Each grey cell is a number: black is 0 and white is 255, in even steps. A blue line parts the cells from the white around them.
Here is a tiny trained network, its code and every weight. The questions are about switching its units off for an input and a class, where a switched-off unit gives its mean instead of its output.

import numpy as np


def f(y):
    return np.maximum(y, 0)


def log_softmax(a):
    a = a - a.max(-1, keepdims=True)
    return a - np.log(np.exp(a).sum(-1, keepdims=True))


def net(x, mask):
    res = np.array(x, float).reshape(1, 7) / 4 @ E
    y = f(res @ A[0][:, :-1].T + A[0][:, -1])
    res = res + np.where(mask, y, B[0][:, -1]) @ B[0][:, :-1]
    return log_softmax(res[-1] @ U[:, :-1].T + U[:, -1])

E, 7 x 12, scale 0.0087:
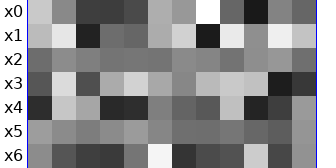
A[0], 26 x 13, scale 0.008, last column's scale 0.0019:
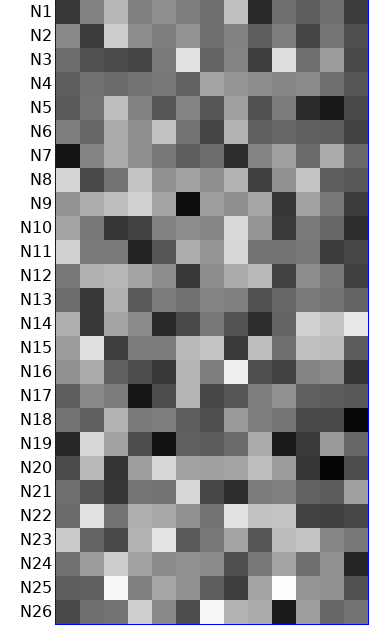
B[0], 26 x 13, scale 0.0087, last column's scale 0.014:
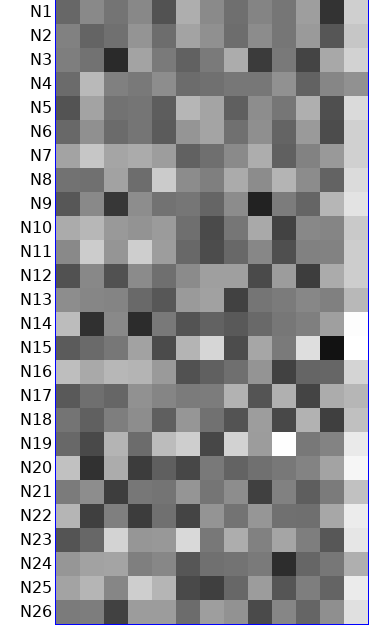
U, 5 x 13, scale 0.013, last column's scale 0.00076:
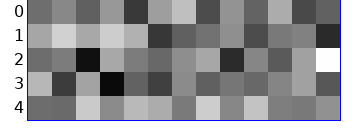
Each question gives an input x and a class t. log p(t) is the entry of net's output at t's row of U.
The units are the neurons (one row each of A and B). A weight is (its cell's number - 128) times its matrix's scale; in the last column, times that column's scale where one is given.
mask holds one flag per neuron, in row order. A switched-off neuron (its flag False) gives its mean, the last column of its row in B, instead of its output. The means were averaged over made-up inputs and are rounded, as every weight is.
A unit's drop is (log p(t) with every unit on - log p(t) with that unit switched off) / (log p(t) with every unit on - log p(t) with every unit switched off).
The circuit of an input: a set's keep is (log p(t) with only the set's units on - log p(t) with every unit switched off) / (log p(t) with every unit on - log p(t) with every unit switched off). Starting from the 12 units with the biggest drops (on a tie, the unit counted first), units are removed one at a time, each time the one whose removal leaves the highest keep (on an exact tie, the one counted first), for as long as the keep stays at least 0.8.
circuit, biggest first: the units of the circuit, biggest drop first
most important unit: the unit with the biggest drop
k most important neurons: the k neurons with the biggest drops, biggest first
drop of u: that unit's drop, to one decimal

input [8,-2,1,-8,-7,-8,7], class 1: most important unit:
N11
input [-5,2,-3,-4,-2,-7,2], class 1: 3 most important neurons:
[N25 N20 N22]
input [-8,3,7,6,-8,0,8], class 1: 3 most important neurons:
[N25 N19 N9]
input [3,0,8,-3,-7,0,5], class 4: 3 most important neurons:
[N23 N8 N9]
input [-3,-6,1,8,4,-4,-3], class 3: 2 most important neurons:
[N20 N22]
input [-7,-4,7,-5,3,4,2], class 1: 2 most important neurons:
[N25 N7]
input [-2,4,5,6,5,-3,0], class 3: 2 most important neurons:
[N20 N22]
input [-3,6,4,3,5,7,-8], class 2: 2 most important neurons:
[N9 N12]
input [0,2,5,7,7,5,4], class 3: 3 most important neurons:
[N20 N22 N23]
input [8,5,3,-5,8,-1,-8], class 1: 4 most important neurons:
[N16 N10 N11 N23]
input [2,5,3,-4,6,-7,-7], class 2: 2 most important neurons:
[N9 N26]
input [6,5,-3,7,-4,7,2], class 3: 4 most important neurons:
[N20 N22 N25 N7]
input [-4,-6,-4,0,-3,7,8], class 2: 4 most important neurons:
[N3 N15 N21 N17]
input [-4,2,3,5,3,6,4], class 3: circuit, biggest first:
[N20]
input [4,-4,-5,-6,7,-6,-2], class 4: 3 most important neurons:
[N19 N20 N22]
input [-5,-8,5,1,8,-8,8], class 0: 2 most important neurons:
[N5 N18]
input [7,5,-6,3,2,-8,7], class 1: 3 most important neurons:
[N16 N11 N10]
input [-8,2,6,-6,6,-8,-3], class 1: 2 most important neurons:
[N7 N25]
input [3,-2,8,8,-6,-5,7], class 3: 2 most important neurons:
[N20 N22]
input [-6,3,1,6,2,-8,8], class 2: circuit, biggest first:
[N3]
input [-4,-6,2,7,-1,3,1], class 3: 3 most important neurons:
[N20 N22 N15]
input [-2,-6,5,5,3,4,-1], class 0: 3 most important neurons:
[N5 N14 N1]
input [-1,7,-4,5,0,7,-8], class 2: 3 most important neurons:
[N9 N26 N12]
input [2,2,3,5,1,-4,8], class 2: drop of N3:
0.1
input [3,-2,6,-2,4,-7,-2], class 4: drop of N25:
0.3
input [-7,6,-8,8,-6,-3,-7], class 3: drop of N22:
0.7
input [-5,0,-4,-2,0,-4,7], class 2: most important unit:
N3
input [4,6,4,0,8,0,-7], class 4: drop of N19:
1.7
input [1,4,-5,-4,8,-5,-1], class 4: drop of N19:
0.9
